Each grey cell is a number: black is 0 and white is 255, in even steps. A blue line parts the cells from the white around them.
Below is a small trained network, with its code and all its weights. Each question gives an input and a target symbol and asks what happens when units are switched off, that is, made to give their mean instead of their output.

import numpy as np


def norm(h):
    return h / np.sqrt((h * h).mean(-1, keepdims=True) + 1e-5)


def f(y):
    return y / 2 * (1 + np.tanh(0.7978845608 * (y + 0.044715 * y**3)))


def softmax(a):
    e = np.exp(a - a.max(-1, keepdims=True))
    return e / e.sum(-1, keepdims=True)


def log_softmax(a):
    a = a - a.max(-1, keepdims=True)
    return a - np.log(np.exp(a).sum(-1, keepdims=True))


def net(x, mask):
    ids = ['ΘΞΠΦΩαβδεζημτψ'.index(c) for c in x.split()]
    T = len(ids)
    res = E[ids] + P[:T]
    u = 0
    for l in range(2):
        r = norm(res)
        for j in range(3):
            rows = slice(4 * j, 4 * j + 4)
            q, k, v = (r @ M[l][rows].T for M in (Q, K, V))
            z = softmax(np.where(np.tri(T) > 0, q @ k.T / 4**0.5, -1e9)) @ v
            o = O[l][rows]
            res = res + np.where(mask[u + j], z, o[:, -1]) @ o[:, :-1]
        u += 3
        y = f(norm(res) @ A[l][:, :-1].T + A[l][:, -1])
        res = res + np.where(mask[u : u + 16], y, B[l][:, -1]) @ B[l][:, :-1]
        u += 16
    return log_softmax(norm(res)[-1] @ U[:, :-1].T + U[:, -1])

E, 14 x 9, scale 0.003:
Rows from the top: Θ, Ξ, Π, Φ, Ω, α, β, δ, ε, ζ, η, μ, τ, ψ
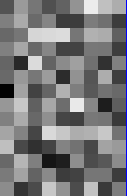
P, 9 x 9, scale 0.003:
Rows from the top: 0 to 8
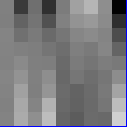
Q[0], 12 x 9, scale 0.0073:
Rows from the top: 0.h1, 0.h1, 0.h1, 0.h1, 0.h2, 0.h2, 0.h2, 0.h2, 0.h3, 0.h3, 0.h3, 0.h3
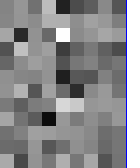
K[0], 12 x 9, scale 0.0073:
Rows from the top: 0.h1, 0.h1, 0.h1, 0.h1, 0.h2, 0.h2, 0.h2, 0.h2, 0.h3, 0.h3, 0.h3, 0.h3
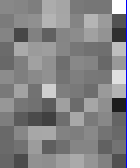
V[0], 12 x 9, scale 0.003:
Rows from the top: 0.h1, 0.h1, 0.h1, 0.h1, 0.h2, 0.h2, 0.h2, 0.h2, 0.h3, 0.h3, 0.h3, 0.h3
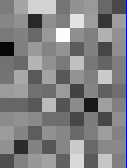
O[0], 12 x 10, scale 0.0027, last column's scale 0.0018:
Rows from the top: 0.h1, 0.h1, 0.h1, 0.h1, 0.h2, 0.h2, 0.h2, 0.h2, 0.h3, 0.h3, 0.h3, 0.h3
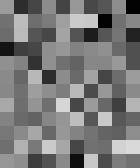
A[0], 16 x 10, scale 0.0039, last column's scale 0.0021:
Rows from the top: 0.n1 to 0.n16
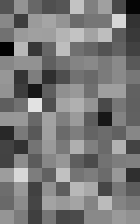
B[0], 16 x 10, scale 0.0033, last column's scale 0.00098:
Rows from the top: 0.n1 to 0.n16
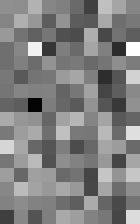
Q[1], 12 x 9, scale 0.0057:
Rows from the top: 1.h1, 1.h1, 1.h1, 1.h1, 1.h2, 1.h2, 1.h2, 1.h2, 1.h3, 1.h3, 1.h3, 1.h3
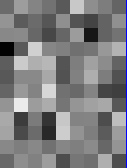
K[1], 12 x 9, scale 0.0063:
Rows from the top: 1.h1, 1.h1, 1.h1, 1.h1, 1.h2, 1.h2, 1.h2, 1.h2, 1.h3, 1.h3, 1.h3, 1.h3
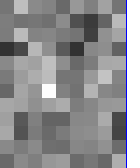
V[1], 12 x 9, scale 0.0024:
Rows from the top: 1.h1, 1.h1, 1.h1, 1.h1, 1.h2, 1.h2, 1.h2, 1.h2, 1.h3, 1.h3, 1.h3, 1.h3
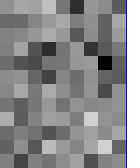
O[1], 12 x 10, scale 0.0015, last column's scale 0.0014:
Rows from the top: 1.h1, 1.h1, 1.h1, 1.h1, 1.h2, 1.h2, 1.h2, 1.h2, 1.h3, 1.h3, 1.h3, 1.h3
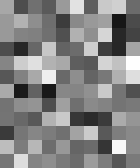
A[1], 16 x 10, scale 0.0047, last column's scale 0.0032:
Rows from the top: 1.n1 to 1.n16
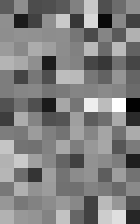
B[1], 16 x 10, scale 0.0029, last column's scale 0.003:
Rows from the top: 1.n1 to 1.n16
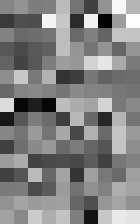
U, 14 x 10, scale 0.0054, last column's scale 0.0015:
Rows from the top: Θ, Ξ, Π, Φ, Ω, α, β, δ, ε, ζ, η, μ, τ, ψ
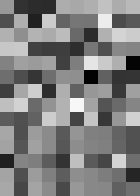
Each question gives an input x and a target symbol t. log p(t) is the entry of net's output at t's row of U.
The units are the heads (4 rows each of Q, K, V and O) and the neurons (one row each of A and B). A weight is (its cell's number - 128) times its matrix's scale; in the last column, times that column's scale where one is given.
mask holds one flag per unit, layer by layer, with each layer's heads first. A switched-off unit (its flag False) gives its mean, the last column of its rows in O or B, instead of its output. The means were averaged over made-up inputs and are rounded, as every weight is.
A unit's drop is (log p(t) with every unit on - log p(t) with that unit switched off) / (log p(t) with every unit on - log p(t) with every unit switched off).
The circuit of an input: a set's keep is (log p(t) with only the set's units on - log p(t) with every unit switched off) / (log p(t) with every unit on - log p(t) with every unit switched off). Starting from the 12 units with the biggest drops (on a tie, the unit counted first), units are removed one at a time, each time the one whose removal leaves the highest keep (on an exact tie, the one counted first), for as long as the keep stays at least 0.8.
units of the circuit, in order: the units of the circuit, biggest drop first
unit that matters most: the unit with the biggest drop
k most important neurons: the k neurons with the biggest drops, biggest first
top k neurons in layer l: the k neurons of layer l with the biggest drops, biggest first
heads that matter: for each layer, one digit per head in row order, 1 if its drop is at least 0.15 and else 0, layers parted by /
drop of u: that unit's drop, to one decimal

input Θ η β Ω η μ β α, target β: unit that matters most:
0.h1
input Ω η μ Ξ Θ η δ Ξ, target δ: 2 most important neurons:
1.n2, 1.n16
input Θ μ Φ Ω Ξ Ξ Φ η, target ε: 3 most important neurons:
0.n7, 0.n1, 0.n6
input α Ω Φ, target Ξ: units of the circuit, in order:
1.n2, 0.h1, 0.h2, 0.n16
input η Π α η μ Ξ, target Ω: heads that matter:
101 / 000
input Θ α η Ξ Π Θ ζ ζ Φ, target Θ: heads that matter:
100 / 000
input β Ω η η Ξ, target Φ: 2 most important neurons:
1.n2, 1.n12
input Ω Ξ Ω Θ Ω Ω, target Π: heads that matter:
010 / 000
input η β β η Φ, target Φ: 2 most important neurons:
1.n2, 1.n16
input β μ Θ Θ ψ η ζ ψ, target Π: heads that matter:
101 / 100
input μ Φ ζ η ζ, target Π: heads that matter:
101 / 100
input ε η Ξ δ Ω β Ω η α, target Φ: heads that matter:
010 / 010
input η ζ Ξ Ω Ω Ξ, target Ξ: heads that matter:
010 / 000
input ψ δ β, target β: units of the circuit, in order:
0.n4
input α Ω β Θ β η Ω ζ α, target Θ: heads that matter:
111 / 010
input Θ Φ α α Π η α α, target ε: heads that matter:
111 / 000
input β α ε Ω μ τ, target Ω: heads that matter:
100 / 000
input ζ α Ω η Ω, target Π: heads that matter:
011 / 000
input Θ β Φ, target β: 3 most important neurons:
1.n2, 1.n16, 0.n10
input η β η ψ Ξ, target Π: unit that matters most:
0.n4
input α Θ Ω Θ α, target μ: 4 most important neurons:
1.n2, 1.n9, 0.n8, 1.n16
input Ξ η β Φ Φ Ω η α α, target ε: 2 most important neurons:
0.n13, 0.n4
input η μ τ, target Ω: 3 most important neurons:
1.n2, 1.n16, 1.n10
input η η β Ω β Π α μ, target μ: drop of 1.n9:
0.2
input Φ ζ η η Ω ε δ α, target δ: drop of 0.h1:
1.0
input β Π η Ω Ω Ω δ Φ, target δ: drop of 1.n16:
0.2
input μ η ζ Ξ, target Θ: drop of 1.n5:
0.6
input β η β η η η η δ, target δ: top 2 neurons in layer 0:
0.n9, 0.n14
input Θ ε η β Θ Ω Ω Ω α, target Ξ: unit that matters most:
1.n2
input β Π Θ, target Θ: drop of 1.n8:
1.0
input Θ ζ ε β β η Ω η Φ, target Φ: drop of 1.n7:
0.0
